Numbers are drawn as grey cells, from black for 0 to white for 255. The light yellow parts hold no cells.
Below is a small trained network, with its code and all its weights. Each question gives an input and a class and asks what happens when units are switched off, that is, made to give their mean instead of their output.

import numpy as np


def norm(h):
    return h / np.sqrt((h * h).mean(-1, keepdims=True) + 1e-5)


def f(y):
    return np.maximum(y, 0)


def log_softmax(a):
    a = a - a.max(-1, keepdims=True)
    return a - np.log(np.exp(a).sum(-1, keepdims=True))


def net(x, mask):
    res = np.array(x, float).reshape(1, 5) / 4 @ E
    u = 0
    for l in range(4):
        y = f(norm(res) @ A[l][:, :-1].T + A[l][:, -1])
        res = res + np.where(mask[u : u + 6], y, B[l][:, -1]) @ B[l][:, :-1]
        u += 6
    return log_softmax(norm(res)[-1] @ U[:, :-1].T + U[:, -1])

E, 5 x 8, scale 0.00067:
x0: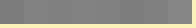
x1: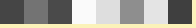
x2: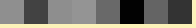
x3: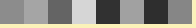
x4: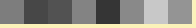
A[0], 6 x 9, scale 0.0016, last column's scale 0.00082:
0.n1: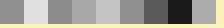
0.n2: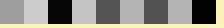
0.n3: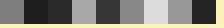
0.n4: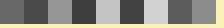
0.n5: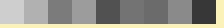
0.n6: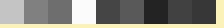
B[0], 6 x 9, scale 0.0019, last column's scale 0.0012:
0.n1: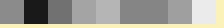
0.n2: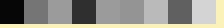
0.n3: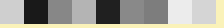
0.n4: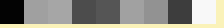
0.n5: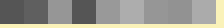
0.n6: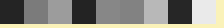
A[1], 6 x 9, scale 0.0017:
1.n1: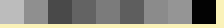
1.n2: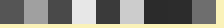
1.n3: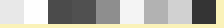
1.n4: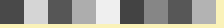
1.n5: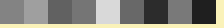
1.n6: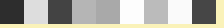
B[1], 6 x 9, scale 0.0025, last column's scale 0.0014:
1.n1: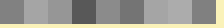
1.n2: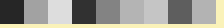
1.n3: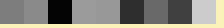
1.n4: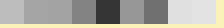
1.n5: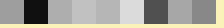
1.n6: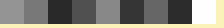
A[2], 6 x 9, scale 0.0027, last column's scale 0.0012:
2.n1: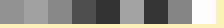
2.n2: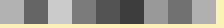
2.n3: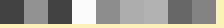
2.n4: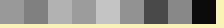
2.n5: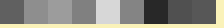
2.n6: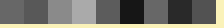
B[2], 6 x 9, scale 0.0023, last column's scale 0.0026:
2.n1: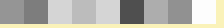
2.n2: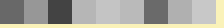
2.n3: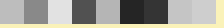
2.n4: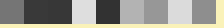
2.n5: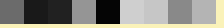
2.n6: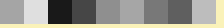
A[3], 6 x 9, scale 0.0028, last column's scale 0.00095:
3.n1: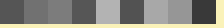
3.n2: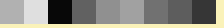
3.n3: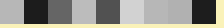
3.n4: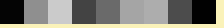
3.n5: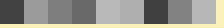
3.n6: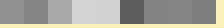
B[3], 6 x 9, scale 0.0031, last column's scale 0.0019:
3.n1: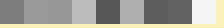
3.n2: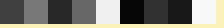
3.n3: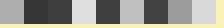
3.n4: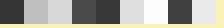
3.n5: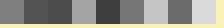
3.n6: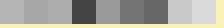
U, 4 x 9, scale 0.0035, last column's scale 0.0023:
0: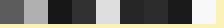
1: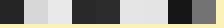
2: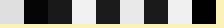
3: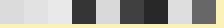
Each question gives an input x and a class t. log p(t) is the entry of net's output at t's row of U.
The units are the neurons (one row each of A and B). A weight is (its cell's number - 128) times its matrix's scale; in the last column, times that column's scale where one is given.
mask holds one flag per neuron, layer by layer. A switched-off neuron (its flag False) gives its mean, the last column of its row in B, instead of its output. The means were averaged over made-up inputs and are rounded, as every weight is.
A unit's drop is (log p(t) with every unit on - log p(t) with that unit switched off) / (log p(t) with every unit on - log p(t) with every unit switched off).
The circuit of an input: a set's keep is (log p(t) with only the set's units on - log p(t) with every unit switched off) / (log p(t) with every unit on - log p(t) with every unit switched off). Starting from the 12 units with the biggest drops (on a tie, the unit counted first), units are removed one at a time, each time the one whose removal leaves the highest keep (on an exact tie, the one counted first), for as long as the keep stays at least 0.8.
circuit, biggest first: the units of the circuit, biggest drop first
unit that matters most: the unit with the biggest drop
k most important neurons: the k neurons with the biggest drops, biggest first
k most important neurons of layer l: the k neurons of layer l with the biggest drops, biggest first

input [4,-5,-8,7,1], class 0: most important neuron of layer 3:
3.n2
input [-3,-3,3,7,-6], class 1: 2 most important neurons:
0.n6; 1.n2
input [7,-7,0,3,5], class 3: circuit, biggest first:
2.n1; 2.n5
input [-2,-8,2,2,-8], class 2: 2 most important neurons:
2.n5; 2.n4
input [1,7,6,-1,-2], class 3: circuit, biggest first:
1.n4; 3.n6
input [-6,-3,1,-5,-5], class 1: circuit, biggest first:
0.n4; 3.n4
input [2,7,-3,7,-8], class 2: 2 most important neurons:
0.n1; 0.n4
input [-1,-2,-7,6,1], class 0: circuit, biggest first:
1.n6; 3.n2
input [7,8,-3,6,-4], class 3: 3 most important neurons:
2.n3; 1.n4; 0.n1
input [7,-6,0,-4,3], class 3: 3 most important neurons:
2.n1; 0.n6; 0.n2
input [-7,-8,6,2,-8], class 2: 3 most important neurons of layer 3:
3.n2; 3.n4; 3.n5
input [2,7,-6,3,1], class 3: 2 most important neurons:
2.n3; 2.n6
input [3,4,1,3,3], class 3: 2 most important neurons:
2.n3; 2.n5
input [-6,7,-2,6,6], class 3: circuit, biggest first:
2.n3
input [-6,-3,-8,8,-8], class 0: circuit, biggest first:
1.n3; 3.n2
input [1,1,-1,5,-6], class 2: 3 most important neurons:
0.n1; 0.n4; 2.n5
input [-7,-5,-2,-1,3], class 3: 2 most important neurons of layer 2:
2.n1; 2.n5
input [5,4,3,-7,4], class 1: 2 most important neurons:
0.n4; 1.n6
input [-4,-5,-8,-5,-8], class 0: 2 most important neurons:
1.n3; 3.n2
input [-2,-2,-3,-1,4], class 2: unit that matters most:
0.n3
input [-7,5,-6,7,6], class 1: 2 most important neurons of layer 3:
3.n2; 3.n3
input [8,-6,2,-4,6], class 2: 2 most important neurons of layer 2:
2.n3; 2.n2
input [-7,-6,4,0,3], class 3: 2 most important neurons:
2.n1; 1.n6
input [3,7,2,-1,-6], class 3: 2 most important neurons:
2.n3; 3.n6
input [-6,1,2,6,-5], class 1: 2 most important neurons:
0.n6; 3.n4
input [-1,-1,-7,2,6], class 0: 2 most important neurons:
1.n6; 1.n3
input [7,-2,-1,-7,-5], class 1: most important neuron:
0.n4
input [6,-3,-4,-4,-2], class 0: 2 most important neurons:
1.n3; 0.n6
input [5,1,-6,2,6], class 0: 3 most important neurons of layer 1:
1.n6; 1.n3; 1.n4
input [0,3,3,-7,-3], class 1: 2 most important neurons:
0.n4; 1.n6
